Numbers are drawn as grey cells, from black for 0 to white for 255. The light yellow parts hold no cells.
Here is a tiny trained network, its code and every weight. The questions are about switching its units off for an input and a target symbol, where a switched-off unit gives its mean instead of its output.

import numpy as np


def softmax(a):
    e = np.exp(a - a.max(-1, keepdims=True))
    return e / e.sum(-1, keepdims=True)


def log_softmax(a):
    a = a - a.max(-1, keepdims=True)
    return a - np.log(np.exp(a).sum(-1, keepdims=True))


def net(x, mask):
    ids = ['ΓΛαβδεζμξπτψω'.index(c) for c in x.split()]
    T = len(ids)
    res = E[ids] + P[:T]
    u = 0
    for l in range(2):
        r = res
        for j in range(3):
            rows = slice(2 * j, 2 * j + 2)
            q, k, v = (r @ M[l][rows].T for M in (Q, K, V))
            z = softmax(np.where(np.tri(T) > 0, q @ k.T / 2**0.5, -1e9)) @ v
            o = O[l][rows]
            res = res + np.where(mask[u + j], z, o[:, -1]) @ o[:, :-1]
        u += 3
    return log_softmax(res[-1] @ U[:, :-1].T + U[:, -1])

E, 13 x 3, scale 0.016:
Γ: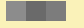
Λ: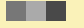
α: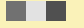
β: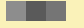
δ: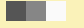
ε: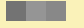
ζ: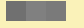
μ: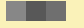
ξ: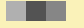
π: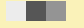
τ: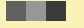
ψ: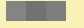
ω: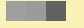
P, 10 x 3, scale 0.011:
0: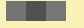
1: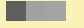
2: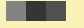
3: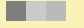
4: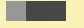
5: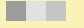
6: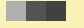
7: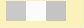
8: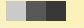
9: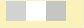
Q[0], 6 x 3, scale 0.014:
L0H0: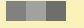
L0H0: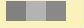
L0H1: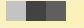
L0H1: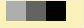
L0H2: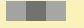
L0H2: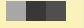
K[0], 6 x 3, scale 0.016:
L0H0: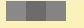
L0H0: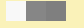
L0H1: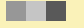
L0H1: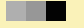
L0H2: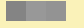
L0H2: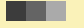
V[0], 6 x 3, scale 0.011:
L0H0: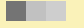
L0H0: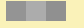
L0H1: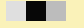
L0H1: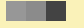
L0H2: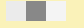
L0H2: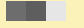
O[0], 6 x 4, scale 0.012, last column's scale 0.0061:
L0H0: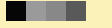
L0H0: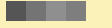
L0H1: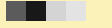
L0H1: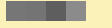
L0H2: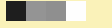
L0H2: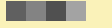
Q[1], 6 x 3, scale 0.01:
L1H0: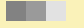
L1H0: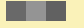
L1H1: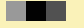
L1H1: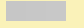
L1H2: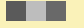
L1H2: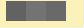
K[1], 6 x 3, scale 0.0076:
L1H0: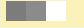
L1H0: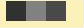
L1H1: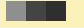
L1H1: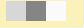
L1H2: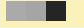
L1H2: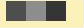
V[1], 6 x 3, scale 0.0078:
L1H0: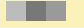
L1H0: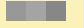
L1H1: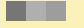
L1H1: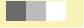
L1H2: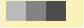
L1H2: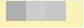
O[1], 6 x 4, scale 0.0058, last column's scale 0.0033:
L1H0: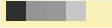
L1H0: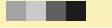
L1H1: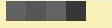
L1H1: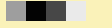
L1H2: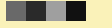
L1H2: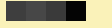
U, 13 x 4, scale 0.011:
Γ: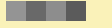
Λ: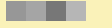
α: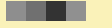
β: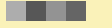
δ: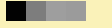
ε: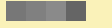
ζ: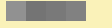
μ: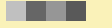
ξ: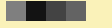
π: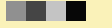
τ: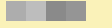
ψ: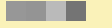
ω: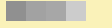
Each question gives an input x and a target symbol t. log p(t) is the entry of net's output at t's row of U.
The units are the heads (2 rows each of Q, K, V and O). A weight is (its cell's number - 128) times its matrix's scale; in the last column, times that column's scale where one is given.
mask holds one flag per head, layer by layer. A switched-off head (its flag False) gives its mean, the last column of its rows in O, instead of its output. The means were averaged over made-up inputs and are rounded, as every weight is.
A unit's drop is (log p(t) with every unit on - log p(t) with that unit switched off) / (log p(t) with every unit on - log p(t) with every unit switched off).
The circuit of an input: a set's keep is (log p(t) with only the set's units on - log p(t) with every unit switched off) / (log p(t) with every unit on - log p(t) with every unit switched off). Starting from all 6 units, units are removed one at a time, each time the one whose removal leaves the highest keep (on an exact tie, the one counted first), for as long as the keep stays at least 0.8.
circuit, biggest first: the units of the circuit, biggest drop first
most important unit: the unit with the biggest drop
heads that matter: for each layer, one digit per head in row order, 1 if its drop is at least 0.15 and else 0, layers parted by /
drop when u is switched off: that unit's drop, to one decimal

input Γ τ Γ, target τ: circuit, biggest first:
L0H1, L1H1
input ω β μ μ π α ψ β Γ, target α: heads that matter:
010 / 001
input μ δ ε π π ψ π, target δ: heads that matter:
101 / 000
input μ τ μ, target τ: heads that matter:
010 / 010
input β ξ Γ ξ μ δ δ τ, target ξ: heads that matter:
000 / 010
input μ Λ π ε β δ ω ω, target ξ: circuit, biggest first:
L1H1
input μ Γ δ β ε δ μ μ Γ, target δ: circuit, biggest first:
L0H2, L0H0
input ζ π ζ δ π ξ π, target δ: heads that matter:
001 / 000
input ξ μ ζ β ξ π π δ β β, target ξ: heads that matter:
001 / 010
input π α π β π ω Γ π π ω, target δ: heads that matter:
011 / 000
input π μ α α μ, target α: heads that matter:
011 / 001
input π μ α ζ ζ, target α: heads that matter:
011 / 001
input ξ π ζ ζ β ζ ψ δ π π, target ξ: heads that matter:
001 / 010
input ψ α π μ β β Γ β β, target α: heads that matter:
010 / 001
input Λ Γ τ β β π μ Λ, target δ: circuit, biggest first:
L0H0
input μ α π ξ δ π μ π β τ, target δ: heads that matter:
000 / 000
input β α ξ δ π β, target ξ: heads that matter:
010 / 011
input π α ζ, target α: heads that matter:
011 / 000
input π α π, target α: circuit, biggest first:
L0H1, L1H2
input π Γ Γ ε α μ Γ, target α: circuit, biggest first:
L0H1
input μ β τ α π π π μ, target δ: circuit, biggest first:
L0H2, L1H2
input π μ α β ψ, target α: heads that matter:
011 / 001
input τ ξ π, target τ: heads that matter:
010 / 010
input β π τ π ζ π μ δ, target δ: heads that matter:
001 / 000
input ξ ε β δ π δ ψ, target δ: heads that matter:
000 / 000
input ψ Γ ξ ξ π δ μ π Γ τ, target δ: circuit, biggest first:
L0H0, L0H2
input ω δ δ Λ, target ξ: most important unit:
L1H1
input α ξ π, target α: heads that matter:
010 / 001
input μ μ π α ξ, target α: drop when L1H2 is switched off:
0.2
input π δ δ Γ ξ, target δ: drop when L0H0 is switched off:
0.2
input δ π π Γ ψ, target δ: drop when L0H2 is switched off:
0.2
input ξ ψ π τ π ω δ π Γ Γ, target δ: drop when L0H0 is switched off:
0.1
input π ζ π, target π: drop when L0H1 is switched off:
1.1
